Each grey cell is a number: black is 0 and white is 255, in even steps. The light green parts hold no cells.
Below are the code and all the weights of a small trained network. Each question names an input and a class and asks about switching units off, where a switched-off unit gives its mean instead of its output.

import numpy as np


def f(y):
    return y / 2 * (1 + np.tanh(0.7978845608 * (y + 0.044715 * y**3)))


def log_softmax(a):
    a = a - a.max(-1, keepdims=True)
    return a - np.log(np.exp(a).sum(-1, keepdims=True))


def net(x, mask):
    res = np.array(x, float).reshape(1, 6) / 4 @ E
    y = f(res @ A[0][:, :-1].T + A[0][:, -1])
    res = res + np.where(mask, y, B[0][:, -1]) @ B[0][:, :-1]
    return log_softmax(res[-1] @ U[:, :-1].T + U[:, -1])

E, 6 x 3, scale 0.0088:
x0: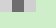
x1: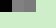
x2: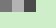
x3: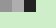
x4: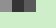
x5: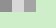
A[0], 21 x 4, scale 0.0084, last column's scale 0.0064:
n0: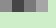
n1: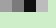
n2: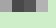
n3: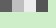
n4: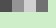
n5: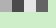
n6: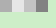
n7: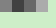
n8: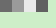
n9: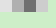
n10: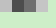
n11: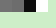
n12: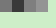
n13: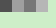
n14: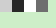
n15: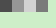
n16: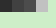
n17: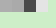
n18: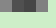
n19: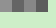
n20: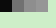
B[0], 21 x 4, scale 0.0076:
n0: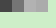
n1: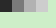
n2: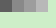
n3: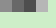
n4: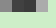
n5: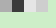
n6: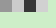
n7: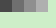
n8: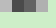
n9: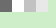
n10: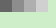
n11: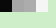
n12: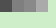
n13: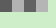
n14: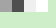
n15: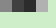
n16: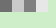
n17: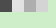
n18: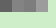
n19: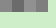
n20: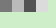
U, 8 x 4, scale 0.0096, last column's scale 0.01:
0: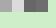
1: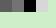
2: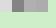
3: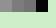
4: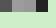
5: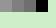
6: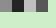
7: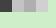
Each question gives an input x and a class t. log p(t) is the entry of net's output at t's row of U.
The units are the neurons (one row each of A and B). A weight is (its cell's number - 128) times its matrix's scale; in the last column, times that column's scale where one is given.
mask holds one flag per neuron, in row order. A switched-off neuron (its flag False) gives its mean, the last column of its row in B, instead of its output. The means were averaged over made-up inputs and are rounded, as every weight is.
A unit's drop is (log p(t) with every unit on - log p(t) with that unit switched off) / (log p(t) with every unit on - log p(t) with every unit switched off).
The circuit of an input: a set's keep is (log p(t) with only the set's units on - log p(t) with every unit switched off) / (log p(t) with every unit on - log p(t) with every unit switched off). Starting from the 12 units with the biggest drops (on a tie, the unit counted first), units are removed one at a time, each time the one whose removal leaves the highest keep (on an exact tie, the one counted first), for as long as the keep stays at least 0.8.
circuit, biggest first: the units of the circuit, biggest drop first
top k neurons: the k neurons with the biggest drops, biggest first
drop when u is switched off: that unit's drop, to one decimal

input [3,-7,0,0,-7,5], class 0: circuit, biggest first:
n6
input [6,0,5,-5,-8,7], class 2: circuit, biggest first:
n8; n11
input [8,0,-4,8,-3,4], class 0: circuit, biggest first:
n6; n11
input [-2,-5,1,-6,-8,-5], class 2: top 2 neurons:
n11; n1
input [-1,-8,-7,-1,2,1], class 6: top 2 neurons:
n14; n5
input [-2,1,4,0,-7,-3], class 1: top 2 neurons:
n9; n14
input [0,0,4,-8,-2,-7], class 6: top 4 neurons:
n9; n17; n6; n11
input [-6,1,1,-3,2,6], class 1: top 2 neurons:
n9; n14
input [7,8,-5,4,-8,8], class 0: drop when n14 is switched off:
-0.2
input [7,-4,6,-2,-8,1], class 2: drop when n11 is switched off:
0.2
